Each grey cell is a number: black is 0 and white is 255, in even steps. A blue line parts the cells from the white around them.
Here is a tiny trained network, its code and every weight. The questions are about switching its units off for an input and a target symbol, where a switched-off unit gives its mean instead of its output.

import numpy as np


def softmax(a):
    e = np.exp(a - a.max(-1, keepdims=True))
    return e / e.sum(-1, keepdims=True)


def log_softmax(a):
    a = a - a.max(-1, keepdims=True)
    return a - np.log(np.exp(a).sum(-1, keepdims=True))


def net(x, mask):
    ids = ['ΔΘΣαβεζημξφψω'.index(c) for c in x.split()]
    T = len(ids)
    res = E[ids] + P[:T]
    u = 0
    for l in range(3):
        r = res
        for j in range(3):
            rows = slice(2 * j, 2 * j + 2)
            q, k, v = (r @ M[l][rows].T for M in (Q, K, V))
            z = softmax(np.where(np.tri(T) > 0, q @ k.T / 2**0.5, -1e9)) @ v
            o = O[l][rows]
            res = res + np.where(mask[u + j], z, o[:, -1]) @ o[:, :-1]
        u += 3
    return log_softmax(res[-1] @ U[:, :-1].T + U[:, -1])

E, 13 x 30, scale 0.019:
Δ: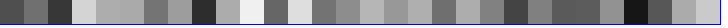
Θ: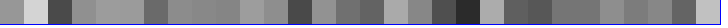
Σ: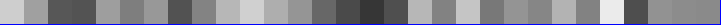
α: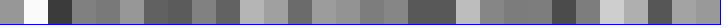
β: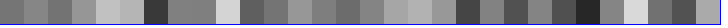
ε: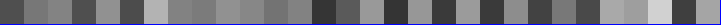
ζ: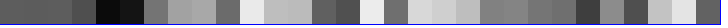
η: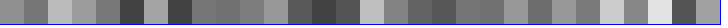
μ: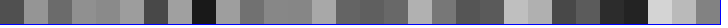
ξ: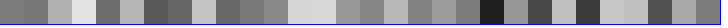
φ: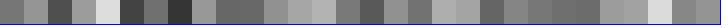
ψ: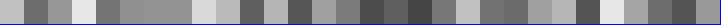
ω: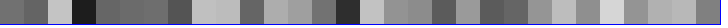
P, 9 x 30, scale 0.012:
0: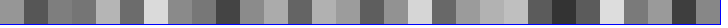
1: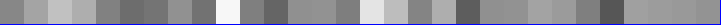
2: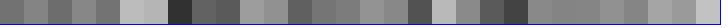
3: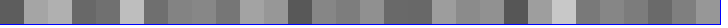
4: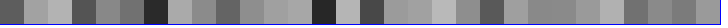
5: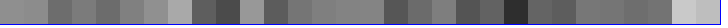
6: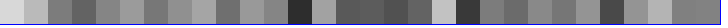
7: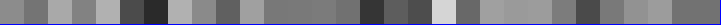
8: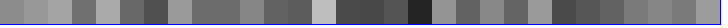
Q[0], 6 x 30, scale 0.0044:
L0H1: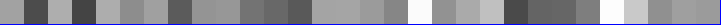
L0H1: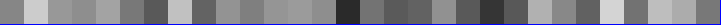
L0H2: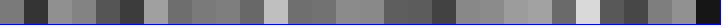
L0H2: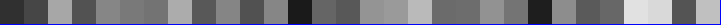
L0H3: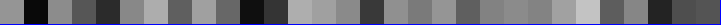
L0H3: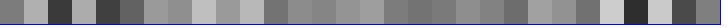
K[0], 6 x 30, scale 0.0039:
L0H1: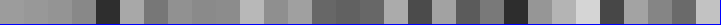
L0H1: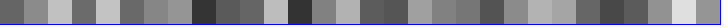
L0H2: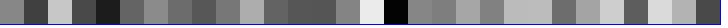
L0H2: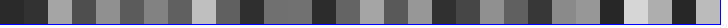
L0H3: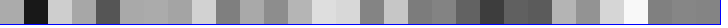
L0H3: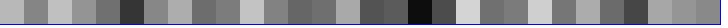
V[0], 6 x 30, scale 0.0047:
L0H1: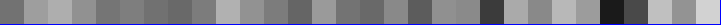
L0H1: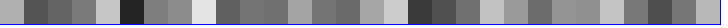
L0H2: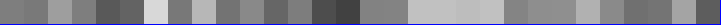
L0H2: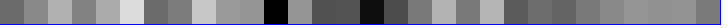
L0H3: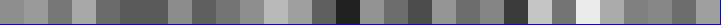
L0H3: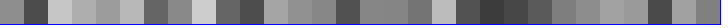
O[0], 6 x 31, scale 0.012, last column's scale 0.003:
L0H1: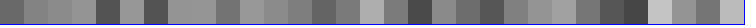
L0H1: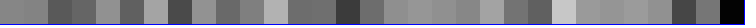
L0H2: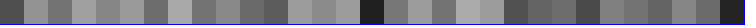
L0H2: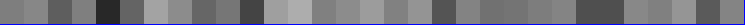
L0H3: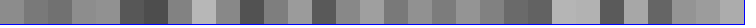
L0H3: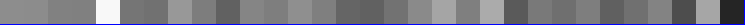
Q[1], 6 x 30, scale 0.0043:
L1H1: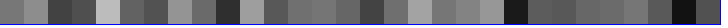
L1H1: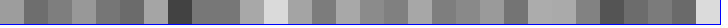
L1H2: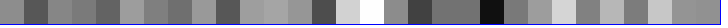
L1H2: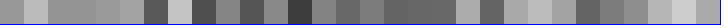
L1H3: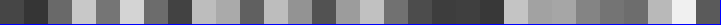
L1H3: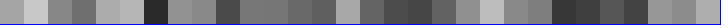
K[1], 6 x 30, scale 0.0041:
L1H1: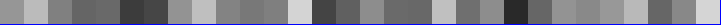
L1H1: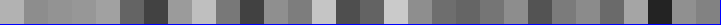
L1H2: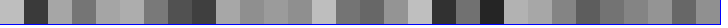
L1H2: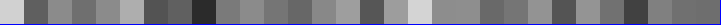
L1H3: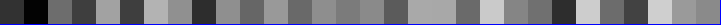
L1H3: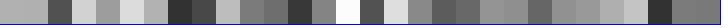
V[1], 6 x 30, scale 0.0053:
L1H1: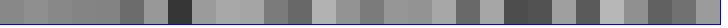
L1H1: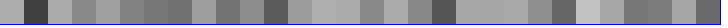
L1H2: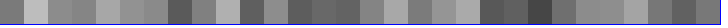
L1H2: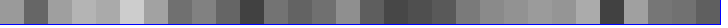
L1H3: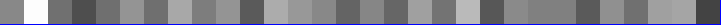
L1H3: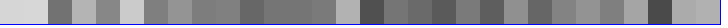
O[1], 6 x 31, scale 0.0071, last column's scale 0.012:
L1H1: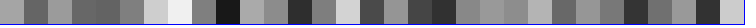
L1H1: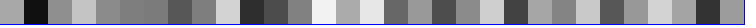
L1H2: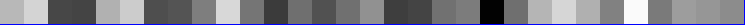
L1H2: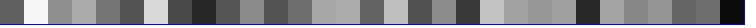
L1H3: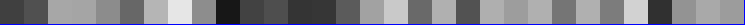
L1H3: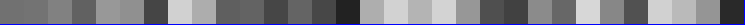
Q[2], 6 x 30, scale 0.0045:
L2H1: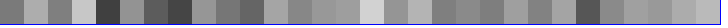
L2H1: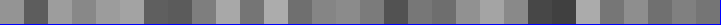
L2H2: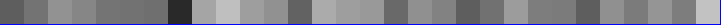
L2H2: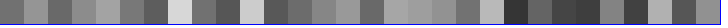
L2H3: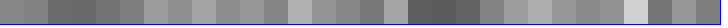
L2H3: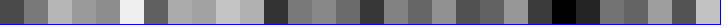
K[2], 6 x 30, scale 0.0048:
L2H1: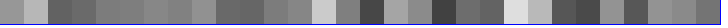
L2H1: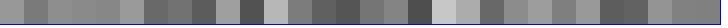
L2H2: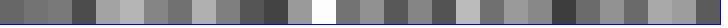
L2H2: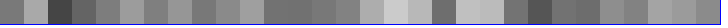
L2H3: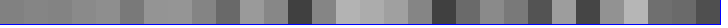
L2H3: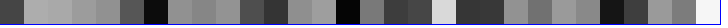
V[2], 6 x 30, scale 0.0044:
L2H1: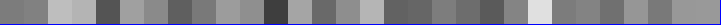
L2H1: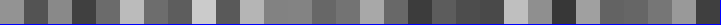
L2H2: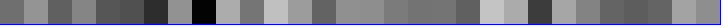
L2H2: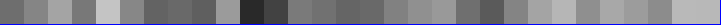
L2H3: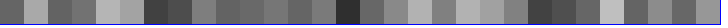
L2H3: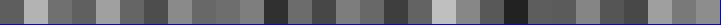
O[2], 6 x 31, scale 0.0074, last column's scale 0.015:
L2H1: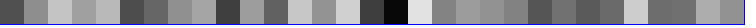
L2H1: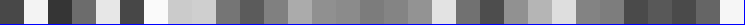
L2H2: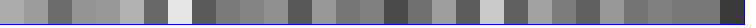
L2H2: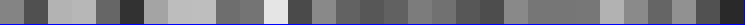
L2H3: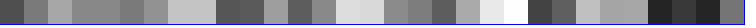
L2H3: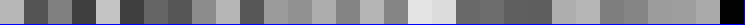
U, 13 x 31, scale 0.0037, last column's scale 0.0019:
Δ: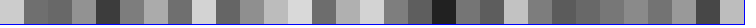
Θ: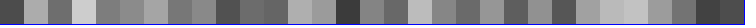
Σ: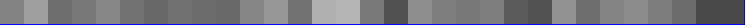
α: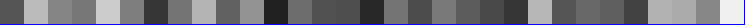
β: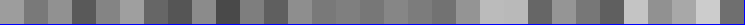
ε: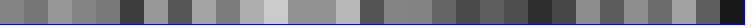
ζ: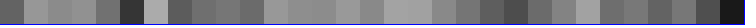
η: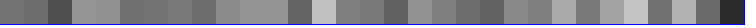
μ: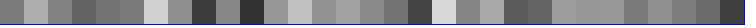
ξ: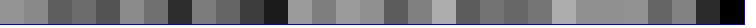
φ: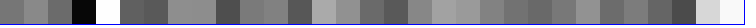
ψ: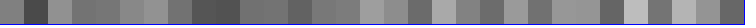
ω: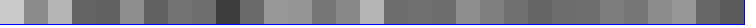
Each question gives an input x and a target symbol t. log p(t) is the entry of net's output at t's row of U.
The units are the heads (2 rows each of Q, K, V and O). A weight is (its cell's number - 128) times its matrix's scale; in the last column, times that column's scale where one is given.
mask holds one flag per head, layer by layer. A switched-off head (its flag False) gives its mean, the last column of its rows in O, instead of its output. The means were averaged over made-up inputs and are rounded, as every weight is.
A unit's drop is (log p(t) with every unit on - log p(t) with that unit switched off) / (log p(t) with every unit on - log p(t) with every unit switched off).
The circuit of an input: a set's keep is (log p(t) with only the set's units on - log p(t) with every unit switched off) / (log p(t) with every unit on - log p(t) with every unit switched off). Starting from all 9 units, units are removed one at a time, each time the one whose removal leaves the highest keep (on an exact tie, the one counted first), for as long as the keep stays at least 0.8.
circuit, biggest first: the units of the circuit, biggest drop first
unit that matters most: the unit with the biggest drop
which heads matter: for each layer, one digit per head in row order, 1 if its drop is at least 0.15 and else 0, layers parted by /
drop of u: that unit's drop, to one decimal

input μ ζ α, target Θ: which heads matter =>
100 / 100 / 000
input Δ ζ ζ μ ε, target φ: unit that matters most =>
L2H3
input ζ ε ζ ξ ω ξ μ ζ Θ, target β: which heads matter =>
100 / 110 / 110
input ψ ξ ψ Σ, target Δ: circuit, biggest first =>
(L0H1, L2H3)
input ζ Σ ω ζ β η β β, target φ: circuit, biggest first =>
(L0H3, L2H3)
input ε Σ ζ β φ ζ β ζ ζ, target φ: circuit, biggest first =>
(L0H2, L2H3, L1H1)
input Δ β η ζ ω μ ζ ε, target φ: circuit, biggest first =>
(L1H1, L2H3)
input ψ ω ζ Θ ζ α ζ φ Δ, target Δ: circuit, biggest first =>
(L0H2, L0H3, L0H1, L2H3)
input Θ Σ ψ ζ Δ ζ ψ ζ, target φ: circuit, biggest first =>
(L0H2, L2H3, L1H3)
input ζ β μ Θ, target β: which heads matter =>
000 / 110 / 110
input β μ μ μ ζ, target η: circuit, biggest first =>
(L1H1, L0H1, L2H2, L2H3)
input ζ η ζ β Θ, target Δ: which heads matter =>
010 / 000 / 000
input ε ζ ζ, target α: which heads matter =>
111 / 000 / 001
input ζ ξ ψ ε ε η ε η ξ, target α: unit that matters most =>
L0H2
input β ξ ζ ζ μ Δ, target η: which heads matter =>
101 / 100 / 011
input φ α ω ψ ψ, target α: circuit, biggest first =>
(L0H3, L1H3)
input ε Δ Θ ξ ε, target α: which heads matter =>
111 / 100 / 001
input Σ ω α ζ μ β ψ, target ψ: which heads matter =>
110 / 101 / 101
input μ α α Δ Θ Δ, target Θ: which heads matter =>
101 / 100 / 000
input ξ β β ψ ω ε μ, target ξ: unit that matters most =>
L1H1
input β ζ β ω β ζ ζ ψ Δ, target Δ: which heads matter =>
111 / 000 / 000
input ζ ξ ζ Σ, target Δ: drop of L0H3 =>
0.1
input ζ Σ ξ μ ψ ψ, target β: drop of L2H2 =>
0.3
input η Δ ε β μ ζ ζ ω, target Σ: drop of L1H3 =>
0.5
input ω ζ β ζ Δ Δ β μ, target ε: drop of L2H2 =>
0.2
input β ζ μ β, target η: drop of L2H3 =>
0.3
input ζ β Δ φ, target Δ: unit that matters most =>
L0H2
